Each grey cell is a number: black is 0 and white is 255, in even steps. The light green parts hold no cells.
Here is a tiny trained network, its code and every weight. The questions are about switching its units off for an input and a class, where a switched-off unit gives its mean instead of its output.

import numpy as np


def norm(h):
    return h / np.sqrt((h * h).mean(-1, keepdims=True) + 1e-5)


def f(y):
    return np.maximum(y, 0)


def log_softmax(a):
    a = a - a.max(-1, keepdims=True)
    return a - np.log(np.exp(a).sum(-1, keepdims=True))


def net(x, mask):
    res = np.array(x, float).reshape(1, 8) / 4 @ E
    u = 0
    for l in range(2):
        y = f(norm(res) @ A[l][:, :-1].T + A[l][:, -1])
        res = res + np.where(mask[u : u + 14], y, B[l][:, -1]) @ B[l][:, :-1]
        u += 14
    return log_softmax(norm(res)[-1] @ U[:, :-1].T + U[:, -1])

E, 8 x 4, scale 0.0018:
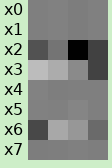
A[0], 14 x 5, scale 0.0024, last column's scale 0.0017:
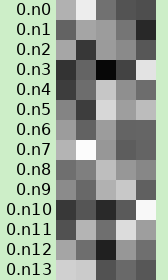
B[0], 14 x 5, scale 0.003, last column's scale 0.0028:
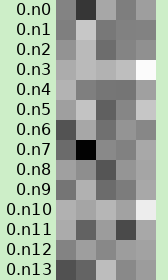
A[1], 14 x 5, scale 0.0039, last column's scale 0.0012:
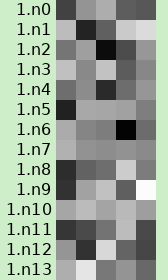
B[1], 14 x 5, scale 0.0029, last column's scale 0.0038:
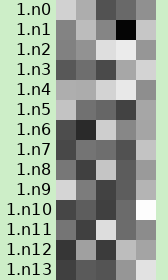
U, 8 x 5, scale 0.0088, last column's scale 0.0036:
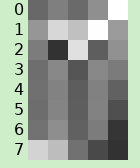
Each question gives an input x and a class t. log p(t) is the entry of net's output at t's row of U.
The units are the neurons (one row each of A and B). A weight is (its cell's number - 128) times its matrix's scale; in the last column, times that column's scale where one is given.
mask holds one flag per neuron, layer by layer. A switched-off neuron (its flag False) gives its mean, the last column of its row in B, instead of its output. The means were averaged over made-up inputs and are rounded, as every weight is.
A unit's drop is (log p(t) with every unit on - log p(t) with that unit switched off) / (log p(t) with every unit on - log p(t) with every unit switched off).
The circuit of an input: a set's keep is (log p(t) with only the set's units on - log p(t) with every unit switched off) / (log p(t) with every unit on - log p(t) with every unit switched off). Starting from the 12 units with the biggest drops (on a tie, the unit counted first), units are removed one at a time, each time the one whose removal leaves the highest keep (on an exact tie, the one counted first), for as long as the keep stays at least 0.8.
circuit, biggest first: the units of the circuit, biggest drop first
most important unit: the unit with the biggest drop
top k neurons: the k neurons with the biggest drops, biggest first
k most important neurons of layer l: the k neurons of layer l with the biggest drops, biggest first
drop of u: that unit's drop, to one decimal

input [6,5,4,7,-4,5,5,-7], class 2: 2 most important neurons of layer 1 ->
[1.n6, 1.n10]
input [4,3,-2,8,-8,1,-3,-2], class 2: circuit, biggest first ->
[1.n6, 0.n7, 0.n3]
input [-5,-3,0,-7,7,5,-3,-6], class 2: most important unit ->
1.n8
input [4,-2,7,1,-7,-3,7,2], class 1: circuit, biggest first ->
[1.n2, 1.n4]
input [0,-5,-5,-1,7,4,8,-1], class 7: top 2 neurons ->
[1.n9, 1.n5]
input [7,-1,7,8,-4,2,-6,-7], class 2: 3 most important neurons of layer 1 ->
[1.n6, 1.n12, 1.n2]
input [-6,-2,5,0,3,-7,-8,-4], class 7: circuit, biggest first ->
[1.n1, 1.n10]
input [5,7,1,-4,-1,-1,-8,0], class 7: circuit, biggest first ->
[1.n1, 1.n13]
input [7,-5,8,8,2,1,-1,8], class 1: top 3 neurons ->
[1.n2, 1.n4, 1.n10]
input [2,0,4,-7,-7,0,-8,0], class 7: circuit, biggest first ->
[1.n1, 1.n13, 1.n10]
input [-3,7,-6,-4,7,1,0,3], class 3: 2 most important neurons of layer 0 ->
[0.n3, 0.n10]
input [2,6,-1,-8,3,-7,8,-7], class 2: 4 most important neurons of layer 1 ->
[1.n8, 1.n11, 1.n1, 1.n3]
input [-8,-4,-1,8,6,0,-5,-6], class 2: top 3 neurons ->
[1.n6, 1.n10, 1.n13]
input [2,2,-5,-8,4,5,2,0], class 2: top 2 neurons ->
[0.n3, 0.n10]
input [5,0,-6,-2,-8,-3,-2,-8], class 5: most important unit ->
0.n3
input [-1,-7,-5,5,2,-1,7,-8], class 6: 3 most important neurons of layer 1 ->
[1.n12, 1.n3, 1.n9]
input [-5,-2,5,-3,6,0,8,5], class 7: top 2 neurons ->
[1.n5, 1.n9]
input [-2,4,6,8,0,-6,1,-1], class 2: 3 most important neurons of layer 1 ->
[1.n6, 1.n12, 1.n10]
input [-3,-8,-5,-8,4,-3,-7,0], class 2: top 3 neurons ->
[0.n3, 0.n10, 1.n1]
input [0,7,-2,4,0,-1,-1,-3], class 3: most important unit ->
1.n12
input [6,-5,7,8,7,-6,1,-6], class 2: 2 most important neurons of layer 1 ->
[1.n6, 1.n12]
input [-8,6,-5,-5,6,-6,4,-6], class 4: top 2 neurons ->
[0.n3, 0.n10]
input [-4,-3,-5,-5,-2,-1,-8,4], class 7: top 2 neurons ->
[1.n1, 0.n3]
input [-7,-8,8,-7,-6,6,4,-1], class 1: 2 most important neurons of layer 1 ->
[1.n4, 1.n2]
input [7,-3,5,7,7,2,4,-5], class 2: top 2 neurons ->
[1.n6, 1.n10]
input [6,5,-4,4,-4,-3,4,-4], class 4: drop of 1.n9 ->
0.1
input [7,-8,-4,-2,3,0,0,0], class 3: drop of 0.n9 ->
0.0
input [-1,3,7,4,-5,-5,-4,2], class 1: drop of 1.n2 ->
0.5
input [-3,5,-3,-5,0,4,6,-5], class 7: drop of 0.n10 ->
0.2
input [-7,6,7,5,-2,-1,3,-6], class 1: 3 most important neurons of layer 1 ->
[1.n2, 1.n4, 1.n10]
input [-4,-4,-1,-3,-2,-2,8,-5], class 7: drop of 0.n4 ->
-0.1
